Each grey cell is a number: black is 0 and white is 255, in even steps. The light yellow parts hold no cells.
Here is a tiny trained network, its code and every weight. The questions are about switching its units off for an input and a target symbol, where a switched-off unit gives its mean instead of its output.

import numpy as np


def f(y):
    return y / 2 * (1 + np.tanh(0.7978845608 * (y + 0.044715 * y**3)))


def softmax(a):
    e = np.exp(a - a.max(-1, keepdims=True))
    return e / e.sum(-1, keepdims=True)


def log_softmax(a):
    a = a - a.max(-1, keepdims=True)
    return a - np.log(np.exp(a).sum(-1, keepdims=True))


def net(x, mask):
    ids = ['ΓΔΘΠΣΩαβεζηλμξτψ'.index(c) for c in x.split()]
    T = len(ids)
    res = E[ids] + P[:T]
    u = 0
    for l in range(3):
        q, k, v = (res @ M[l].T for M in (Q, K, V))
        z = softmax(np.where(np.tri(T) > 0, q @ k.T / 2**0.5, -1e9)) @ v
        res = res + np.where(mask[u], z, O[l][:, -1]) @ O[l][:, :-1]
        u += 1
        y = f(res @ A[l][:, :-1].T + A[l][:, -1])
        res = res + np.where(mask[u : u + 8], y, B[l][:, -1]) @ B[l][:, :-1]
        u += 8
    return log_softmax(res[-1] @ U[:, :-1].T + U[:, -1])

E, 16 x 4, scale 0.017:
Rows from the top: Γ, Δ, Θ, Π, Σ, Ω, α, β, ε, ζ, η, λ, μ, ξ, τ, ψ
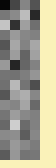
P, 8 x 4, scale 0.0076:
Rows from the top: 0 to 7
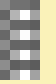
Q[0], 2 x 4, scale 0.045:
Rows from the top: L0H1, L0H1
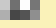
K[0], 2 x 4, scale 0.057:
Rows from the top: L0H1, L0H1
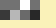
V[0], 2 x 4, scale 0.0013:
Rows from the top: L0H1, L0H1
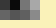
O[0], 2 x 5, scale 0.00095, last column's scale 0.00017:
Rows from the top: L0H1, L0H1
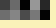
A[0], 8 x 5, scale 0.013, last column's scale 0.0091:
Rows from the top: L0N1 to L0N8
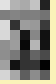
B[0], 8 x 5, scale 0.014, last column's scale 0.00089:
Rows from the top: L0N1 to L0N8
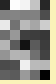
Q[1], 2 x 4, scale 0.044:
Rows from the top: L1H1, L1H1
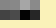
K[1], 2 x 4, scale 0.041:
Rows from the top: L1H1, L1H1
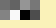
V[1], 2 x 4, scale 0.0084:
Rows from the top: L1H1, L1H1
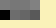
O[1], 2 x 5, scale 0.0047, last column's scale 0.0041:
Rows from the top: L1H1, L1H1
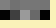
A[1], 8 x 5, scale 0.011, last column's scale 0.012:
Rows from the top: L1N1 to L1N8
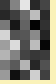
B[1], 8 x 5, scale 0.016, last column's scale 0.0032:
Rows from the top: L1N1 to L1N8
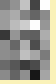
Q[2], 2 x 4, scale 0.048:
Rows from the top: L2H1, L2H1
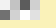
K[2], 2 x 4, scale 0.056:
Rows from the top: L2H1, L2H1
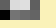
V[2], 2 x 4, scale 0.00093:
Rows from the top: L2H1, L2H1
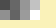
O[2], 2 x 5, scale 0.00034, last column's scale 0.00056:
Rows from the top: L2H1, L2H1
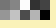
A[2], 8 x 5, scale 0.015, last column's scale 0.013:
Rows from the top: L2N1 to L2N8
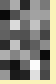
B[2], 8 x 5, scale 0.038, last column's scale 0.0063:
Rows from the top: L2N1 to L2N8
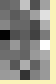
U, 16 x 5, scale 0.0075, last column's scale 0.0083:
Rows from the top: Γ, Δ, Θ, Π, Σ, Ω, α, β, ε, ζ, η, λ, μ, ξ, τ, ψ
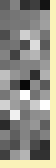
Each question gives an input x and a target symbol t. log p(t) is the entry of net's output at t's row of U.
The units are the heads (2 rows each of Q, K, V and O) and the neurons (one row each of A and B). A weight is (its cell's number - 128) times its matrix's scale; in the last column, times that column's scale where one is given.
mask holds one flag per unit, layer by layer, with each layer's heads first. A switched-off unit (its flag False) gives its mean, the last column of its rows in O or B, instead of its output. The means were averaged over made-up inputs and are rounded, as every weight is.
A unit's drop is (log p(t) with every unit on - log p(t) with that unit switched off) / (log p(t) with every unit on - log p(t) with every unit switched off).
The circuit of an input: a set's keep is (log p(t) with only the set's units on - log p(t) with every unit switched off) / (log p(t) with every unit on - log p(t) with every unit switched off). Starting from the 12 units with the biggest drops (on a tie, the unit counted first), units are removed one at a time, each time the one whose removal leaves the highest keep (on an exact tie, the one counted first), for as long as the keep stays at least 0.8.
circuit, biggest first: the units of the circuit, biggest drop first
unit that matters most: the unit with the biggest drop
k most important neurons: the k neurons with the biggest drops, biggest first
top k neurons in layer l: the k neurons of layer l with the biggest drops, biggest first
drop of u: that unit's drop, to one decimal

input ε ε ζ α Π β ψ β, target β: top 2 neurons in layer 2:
[L2N3; L2N2]
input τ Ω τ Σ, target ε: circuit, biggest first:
[L2N3; L2N2; L2N1; L1N5]
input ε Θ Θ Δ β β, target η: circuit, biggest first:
[L1N5; L1H1; L0N3; L2N3]
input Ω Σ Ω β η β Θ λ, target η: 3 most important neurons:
[L1N5; L0N3; L2N3]
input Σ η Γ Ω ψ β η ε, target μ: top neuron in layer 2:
[L2N2]
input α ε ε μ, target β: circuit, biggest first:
[L0N3; L2N3; L1H1]
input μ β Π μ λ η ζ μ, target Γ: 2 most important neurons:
[L2N3; L0N3]
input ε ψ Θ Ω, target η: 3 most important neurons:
[L1N5; L0N3; L2N3]
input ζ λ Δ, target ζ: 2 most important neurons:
[L1N3; L1N1]
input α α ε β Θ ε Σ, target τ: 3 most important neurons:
[L1N1; L2N1; L2N7]
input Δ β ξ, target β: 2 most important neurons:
[L2N3; L1N3]
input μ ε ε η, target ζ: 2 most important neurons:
[L1N1; L2N5]
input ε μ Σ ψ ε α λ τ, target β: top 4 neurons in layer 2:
[L2N3; L2N2; L2N5; L2N6]
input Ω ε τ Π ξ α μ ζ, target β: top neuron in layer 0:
[L0N3]
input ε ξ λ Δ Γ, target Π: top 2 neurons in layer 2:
[L2N2; L2N3]
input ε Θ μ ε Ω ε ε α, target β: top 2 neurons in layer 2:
[L2N2; L2N5]
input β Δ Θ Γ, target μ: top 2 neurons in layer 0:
[L0N1; L0N3]
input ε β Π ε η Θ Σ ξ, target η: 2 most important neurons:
[L1N5; L0N3]
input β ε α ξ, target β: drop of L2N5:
0.2
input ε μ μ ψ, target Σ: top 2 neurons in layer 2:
[L2N2; L2N1]
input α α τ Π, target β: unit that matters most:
L0N3
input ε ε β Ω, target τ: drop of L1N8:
0.2
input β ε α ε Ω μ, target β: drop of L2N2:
0.2
